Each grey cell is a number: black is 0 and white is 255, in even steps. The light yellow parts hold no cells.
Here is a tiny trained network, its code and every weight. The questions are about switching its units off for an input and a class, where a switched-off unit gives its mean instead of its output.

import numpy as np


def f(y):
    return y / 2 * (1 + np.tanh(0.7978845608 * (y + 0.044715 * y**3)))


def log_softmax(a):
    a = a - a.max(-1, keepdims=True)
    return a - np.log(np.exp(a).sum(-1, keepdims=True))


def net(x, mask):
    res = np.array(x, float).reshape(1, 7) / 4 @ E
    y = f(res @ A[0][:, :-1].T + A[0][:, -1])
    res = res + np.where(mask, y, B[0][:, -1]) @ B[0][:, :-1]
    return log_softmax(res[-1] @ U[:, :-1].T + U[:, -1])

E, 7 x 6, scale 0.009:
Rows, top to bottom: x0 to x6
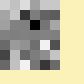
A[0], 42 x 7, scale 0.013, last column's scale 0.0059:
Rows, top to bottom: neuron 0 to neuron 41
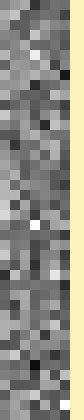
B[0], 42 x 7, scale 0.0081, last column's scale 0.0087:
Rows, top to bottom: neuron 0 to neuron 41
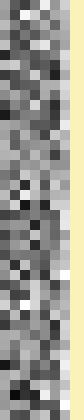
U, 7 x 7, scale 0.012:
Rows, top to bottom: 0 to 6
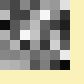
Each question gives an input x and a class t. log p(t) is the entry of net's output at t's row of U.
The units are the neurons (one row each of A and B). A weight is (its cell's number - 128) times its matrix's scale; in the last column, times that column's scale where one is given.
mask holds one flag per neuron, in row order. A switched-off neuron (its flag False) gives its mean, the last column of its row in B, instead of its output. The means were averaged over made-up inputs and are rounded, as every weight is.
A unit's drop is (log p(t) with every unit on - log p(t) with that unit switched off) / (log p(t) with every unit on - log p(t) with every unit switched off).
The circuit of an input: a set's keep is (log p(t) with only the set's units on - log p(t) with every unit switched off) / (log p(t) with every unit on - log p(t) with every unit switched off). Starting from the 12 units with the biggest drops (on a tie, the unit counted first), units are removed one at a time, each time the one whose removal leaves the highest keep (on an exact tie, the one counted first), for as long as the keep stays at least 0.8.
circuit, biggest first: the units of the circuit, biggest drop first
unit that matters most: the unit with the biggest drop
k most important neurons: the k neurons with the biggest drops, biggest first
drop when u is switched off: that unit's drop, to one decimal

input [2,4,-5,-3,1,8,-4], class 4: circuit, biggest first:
(neuron 27)
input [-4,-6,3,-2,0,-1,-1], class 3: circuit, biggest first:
(neuron 30; neuron 39)
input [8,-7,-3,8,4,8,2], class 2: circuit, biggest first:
(neuron 32; neuron 7)
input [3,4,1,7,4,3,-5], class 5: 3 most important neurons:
(neuron 39; neuron 0; neuron 40)
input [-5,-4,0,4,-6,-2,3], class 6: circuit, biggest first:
(neuron 12; neuron 33)
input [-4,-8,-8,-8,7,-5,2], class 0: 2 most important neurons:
(neuron 39; neuron 5)
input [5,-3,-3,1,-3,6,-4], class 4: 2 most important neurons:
(neuron 27; neuron 36)
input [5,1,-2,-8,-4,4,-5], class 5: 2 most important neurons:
(neuron 39; neuron 22)
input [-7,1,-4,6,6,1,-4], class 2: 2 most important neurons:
(neuron 28; neuron 10)
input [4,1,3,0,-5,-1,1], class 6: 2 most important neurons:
(neuron 12; neuron 39)
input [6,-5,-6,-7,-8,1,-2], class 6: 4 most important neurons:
(neuron 22; neuron 33; neuron 15; neuron 12)
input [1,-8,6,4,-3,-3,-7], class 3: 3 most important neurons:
(neuron 30; neuron 26; neuron 39)
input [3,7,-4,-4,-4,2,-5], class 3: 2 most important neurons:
(neuron 19; neuron 39)
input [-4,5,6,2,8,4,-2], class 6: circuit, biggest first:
(neuron 37)
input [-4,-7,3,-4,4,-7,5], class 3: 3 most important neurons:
(neuron 30; neuron 27; neuron 26)
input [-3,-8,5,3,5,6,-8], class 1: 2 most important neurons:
(neuron 38; neuron 2)
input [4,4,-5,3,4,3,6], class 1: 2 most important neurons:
(neuron 39; neuron 36)
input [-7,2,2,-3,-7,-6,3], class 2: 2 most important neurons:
(neuron 36; neuron 10)
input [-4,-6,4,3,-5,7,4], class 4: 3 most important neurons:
(neuron 27; neuron 1; neuron 19)
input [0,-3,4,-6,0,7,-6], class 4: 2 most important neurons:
(neuron 27; neuron 39)
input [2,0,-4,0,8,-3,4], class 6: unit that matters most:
neuron 6
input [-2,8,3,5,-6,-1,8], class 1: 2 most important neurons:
(neuron 0; neuron 41)
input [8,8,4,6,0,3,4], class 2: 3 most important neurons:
(neuron 32; neuron 21; neuron 11)
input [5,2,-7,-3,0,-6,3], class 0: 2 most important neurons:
(neuron 39; neuron 5)
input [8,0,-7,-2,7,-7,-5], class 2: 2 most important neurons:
(neuron 7; neuron 5)
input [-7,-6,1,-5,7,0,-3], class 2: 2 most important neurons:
(neuron 10; neuron 36)
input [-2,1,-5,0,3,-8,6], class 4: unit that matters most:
neuron 20
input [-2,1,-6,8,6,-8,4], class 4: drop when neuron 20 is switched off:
0.1
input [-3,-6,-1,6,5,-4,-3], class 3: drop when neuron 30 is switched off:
0.2
